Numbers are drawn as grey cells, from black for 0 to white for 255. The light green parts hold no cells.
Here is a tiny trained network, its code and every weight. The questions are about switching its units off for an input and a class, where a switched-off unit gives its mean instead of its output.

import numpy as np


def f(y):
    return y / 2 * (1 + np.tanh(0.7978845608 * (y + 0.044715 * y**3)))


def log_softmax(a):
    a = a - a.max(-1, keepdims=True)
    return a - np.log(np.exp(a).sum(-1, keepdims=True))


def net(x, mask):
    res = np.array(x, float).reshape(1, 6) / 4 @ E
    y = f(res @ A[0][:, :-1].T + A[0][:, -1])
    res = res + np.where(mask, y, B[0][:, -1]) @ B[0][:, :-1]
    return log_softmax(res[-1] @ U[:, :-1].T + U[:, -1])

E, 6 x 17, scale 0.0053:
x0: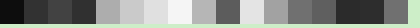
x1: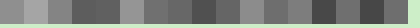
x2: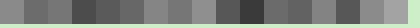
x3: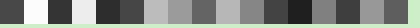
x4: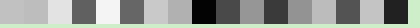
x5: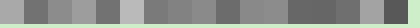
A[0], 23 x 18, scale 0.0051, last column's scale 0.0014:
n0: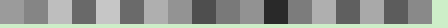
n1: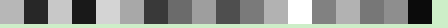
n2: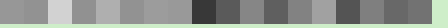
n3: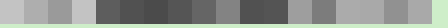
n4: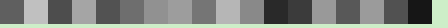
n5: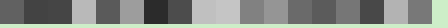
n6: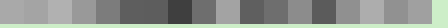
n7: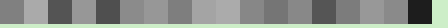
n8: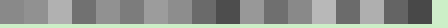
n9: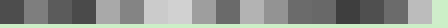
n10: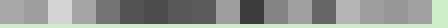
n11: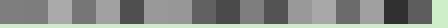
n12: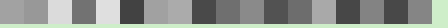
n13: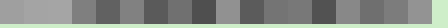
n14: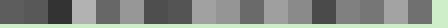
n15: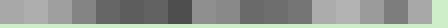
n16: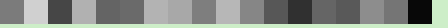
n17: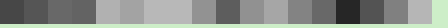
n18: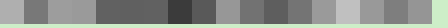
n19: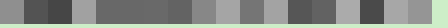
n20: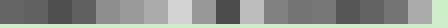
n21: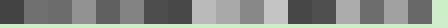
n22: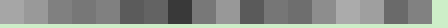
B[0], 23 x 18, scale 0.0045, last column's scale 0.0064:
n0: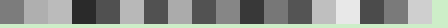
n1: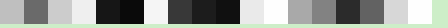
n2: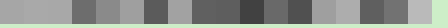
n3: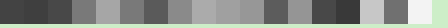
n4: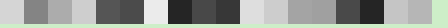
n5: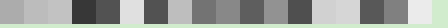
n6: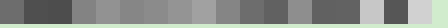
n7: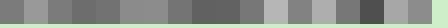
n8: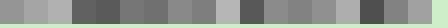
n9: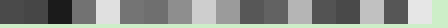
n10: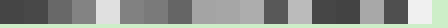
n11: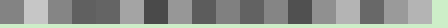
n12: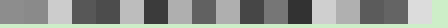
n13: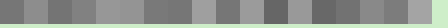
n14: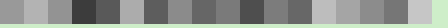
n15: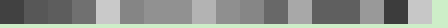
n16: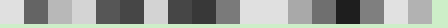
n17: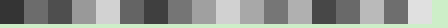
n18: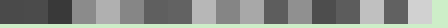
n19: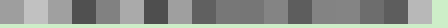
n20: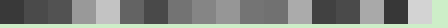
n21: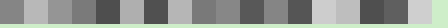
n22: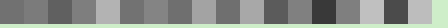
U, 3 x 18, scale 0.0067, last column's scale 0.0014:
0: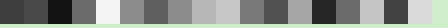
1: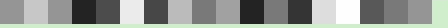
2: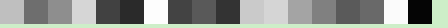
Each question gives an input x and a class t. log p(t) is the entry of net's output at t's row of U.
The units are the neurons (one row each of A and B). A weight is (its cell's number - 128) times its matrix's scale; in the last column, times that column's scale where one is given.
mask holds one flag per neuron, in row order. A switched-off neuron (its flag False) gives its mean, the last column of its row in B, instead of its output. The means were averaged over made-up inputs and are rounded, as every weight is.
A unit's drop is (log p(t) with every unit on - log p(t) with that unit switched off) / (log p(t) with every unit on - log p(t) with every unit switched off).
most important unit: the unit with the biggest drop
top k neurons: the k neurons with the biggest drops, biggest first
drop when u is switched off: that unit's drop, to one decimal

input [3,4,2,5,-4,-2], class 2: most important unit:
n16
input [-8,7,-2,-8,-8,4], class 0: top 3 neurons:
(n10, n3, n18)
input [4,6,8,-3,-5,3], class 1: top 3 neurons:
(n5, n10, n3)
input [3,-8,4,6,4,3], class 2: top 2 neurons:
(n4, n16)
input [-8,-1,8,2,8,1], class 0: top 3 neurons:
(n3, n10, n18)
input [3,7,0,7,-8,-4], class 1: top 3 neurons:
(n5, n1, n21)
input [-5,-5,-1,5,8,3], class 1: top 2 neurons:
(n0, n12)
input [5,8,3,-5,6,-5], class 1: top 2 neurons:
(n12, n0)
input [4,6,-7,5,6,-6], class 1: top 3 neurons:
(n12, n1, n0)
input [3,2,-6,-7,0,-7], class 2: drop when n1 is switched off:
0.4
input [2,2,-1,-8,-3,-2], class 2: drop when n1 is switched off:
0.3
